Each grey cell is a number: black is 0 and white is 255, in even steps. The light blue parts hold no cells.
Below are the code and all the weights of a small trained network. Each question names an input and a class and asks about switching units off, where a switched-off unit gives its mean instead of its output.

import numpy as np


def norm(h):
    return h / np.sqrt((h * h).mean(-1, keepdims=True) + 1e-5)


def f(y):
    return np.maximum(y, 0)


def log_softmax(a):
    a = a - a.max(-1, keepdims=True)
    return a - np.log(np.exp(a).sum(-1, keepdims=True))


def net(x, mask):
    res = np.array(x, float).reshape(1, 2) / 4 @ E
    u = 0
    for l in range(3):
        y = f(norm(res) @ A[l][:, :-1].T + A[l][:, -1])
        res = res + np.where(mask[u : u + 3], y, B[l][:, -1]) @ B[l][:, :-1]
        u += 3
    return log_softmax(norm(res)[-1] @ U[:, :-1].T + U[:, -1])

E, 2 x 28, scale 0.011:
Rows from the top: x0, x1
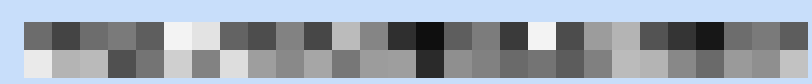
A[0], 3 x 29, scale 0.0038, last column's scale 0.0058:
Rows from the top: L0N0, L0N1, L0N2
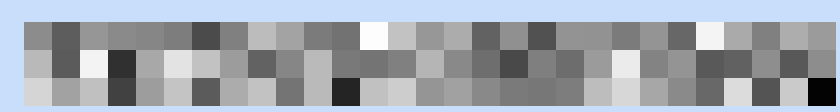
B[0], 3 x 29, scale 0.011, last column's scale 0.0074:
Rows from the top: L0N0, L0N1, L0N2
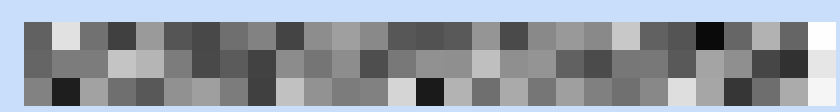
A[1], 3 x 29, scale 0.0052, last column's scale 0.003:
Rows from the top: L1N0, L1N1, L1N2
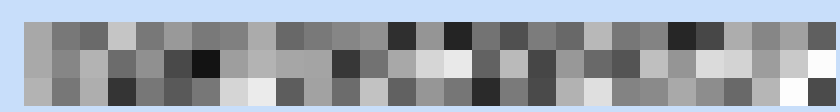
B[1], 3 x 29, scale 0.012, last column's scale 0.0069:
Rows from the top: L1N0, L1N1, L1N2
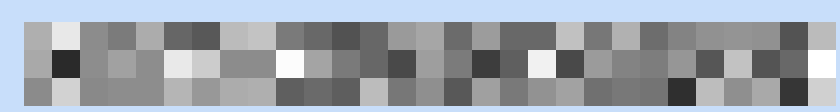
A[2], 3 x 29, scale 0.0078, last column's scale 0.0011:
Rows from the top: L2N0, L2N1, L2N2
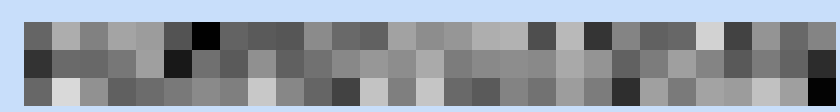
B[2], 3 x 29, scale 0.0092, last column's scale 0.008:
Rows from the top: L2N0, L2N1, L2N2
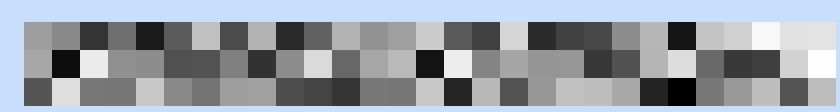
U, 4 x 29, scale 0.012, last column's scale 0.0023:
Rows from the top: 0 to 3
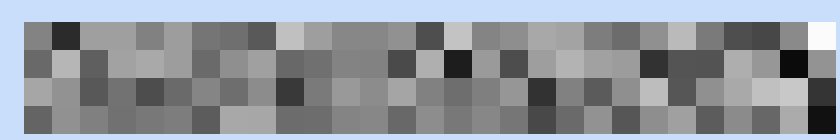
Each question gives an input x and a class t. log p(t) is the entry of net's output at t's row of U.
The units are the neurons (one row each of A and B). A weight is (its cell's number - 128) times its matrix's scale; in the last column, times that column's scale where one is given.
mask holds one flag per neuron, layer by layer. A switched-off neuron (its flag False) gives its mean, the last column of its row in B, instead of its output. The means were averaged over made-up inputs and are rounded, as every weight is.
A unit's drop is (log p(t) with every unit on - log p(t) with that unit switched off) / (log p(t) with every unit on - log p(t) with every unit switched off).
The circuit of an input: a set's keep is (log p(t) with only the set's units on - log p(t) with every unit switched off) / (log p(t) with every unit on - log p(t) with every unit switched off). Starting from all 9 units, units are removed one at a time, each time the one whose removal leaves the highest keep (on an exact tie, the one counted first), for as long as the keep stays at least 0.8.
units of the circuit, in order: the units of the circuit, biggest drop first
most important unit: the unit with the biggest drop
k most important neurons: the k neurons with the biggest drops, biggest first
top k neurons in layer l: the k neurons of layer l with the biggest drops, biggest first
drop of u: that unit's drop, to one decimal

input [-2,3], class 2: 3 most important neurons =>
(L0N0 L1N1 L2N0)
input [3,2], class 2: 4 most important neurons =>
(L1N1 L0N1 L2N0 L0N2)
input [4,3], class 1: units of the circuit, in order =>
(L2N1)
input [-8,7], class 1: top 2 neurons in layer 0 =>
(L0N0 L0N1)
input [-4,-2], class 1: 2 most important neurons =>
(L0N1 L2N2)
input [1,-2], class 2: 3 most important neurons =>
(L1N1 L0N2 L2N0)
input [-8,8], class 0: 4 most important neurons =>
(L1N1 L0N2 L1N0 L2N0)
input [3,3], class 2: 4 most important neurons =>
(L1N1 L0N1 L2N1 L2N0)
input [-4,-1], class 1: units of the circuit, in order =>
(L0N1 L2N2)
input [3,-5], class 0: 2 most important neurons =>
(L2N1 L0N0)
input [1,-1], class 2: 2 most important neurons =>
(L1N1 L0N2)
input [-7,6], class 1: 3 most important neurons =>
(L1N2 L0N0 L0N1)
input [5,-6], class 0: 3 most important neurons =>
(L1N1 L2N1 L0N0)
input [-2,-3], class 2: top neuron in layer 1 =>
(L1N1)
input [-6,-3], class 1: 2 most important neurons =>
(L1N1 L0N1)
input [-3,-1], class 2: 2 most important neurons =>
(L0N0 L1N1)
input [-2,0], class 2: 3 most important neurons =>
(L0N0 L1N1 L2N0)
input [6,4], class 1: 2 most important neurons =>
(L0N2 L2N1)
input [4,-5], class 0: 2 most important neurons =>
(L1N1 L0N0)
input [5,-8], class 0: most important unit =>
L2N1
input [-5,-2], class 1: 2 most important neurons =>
(L0N1 L1N1)
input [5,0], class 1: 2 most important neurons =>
(L0N2 L2N1)
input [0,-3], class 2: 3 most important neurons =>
(L1N1 L2N0 L0N2)
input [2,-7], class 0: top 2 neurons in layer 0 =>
(L0N0 L0N1)
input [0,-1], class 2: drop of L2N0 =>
1.2
